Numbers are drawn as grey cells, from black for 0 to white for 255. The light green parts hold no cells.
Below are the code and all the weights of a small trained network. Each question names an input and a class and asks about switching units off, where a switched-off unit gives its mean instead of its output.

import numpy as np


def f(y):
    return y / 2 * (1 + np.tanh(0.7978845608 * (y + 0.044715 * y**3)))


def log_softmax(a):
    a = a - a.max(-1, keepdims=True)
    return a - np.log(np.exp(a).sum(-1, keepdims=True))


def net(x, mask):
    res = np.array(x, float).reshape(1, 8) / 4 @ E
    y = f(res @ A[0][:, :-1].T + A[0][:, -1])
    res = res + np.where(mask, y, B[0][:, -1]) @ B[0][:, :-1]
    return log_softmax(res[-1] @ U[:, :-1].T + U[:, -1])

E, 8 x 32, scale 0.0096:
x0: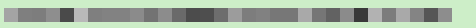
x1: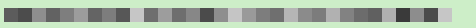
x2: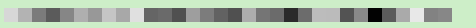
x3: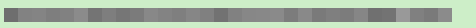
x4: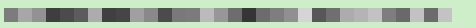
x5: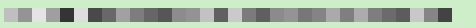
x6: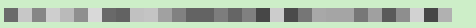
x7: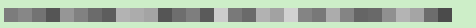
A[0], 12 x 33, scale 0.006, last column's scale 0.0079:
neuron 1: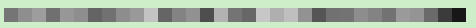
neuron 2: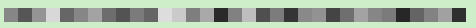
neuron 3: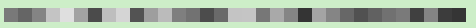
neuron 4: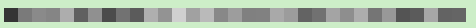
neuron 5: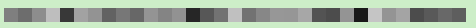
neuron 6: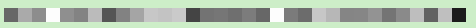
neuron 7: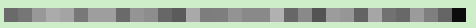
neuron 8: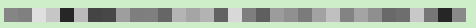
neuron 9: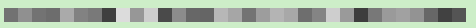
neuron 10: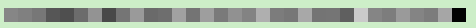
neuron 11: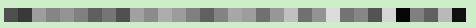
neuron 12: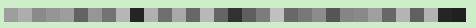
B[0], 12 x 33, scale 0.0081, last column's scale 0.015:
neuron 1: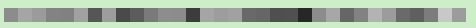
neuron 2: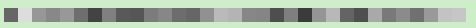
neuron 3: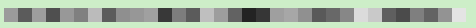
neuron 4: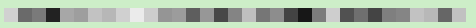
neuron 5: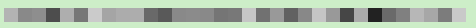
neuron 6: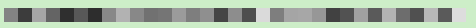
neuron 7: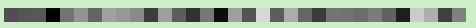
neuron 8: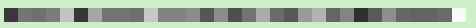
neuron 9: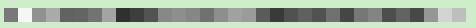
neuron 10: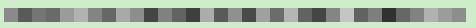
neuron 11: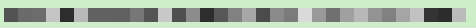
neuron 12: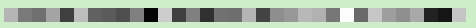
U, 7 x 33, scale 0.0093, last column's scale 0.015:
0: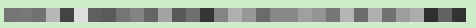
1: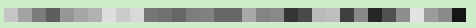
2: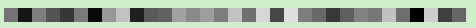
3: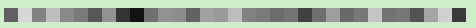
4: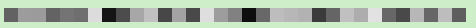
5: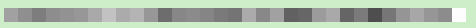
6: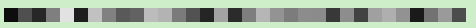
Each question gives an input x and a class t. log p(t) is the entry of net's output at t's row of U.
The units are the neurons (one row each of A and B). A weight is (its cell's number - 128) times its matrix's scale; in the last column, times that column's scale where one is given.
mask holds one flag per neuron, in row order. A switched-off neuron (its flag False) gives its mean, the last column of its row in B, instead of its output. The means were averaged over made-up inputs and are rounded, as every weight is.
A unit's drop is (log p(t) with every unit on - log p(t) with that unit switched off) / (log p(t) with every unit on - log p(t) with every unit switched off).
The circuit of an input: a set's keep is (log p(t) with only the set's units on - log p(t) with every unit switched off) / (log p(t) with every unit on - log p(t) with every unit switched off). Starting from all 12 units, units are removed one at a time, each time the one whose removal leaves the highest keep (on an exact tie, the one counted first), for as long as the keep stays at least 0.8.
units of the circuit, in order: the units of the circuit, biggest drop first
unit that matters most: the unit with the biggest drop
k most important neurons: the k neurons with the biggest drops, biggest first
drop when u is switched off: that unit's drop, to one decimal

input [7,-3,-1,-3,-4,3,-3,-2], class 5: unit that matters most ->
neuron 5
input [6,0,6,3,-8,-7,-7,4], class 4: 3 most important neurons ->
[neuron 3; neuron 6; neuron 8]
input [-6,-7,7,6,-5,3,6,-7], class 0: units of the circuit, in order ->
[neuron 12; neuron 4]
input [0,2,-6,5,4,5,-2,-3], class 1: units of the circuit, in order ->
[neuron 5; neuron 4]
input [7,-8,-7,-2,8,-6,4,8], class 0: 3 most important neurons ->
[neuron 12; neuron 3; neuron 2]
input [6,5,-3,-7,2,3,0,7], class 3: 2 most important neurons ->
[neuron 9; neuron 4]
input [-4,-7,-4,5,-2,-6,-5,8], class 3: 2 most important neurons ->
[neuron 9; neuron 1]
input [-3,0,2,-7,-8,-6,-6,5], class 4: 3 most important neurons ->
[neuron 3; neuron 6; neuron 8]
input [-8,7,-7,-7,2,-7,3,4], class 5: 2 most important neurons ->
[neuron 4; neuron 12]
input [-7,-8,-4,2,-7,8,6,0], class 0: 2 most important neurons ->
[neuron 12; neuron 5]
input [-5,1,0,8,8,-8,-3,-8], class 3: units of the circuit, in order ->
[neuron 8; neuron 2]
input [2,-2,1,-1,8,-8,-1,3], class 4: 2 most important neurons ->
[neuron 8; neuron 10]
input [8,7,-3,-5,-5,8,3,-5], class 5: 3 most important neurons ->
[neuron 5; neuron 12; neuron 8]
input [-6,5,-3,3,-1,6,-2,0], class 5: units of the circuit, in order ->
[neuron 4]
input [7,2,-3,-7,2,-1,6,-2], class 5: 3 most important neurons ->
[neuron 5; neuron 4; neuron 6]
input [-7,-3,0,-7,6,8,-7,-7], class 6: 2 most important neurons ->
[neuron 8; neuron 6]
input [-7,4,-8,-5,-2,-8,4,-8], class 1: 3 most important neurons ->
[neuron 4; neuron 8; neuron 9]
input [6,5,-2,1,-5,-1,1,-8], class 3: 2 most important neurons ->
[neuron 2; neuron 4]
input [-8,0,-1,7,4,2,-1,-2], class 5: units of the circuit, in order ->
[neuron 5; neuron 4]
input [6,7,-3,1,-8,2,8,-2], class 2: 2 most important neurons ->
[neuron 6; neuron 12]
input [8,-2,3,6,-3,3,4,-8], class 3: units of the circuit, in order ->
[neuron 2]
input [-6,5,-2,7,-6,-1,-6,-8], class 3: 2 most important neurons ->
[neuron 2; neuron 6]
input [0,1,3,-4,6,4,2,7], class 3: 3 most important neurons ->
[neuron 9; neuron 3; neuron 1]
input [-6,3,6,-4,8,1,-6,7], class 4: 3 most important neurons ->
[neuron 6; neuron 4; neuron 5]
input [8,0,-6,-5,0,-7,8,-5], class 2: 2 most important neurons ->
[neuron 6; neuron 4]
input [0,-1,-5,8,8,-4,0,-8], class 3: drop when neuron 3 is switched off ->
0.6
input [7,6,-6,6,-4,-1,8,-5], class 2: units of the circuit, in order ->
[neuron 6]
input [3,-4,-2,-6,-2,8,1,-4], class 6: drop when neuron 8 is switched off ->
1.1
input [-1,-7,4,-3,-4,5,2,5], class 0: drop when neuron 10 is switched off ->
0.0
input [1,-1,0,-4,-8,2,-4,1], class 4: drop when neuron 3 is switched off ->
0.7
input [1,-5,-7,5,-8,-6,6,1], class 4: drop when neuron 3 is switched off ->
1.0
